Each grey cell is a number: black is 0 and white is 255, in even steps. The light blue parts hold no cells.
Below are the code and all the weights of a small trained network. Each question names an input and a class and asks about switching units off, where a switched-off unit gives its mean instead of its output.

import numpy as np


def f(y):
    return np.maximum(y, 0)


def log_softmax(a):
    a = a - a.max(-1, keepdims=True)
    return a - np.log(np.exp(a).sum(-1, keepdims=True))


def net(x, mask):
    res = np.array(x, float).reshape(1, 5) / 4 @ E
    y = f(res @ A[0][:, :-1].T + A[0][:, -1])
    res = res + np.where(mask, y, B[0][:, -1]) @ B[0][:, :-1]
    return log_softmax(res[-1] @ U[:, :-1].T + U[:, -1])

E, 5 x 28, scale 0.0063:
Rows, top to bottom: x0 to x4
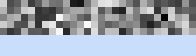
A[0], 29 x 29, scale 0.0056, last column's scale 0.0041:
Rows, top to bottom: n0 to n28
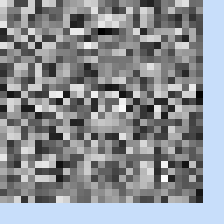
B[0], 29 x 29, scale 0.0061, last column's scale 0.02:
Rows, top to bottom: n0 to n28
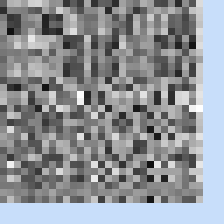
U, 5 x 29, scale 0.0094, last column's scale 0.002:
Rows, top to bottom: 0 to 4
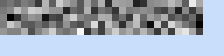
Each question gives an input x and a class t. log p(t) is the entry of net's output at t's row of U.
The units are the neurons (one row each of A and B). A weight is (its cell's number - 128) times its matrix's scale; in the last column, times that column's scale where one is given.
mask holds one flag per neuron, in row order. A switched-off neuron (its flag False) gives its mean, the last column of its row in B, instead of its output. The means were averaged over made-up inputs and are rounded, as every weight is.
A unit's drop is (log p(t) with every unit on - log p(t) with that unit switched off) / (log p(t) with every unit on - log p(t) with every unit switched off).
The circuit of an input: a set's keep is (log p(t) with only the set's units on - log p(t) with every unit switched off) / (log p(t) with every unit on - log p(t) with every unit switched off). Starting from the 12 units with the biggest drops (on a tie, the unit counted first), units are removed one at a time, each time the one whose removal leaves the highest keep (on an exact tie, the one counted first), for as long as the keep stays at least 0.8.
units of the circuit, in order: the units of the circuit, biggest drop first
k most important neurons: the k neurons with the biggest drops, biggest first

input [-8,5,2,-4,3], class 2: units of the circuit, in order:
n12
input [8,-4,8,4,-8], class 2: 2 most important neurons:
n2, n22
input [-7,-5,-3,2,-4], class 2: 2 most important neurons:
n4, n12
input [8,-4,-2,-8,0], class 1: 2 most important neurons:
n5, n10
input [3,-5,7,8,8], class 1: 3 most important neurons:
n6, n0, n19
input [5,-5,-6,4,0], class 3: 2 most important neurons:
n23, n25
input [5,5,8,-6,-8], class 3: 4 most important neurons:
n18, n28, n16, n13
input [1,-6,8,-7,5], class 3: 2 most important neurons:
n16, n28
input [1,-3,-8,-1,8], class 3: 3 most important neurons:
n23, n25, n19
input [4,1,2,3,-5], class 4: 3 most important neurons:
n14, n19, n4
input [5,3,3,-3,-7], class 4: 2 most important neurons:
n14, n19
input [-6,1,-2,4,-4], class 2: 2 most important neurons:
n4, n12
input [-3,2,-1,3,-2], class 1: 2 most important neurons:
n15, n2
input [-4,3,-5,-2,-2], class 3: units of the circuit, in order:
n23
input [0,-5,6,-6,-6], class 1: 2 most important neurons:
n10, n23
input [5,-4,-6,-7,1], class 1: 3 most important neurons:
n5, n10, n9
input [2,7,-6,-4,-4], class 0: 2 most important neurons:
n24, n21
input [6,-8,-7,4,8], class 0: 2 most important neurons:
n15, n11
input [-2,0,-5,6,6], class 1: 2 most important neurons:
n6, n19
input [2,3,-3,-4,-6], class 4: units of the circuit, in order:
n14
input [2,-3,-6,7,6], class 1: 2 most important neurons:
n6, n0
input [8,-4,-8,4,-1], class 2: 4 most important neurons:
n2, n22, n3, n17
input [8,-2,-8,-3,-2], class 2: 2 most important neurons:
n2, n3
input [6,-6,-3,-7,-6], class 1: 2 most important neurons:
n10, n5
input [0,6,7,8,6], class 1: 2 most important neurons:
n6, n0
